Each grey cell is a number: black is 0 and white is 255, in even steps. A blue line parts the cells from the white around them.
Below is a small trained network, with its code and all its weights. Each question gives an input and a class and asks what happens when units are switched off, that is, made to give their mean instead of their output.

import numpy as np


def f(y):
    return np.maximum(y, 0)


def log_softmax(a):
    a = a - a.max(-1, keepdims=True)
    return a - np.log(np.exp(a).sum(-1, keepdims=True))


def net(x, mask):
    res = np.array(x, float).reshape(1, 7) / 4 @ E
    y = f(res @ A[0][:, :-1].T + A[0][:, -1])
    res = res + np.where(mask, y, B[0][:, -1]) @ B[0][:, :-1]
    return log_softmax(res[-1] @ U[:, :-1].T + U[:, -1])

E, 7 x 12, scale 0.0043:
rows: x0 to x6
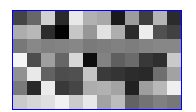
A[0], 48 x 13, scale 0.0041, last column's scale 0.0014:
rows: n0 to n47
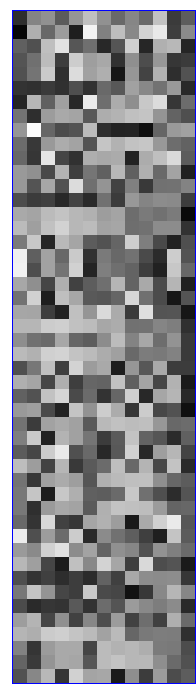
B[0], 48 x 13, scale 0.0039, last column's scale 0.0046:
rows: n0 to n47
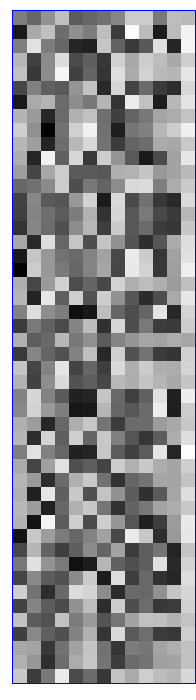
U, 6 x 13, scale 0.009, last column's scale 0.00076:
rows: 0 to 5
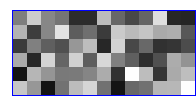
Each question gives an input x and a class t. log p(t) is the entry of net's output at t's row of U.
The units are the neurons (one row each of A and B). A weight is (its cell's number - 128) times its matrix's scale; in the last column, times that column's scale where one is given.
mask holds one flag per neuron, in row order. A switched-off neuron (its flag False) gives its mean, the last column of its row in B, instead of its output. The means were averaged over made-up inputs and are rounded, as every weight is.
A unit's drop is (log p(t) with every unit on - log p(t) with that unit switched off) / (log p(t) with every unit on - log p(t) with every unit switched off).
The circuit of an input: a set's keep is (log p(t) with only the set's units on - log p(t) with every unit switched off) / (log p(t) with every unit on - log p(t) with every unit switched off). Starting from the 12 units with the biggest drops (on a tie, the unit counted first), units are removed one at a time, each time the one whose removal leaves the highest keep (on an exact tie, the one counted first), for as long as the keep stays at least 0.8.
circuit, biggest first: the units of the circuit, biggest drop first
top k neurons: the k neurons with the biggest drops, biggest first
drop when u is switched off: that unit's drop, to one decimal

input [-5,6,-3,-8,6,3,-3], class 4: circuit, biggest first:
(n1)
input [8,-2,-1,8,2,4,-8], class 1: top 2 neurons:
(n4 n47)
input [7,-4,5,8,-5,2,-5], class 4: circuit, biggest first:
(n18 n37)
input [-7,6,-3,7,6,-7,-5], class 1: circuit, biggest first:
(n32 n26)
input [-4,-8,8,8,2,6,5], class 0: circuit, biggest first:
(n31 n2)
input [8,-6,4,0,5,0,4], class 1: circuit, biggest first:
(n4 n47)
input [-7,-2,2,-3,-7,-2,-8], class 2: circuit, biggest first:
(n40 n5)
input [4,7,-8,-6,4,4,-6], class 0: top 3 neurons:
(n21 n28 n39)
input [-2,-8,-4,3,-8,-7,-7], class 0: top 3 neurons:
(n31 n2 n27)
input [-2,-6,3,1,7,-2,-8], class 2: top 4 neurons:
(n40 n13 n5 n42)
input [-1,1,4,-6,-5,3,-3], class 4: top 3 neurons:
(n1 n6 n8)
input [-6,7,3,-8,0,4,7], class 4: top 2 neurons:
(n1 n6)
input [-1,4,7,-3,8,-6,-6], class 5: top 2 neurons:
(n8 n41)
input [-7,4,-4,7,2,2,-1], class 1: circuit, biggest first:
(n32)
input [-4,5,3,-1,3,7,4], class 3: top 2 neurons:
(n36 n10)
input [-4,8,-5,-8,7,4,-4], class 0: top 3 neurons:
(n21 n28 n39)
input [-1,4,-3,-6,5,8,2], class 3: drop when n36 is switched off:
0.3
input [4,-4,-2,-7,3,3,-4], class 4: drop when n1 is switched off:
0.7
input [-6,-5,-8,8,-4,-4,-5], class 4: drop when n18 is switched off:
0.4
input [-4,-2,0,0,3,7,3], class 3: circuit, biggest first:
(n36)
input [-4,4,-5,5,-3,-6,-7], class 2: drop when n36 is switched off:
0.2
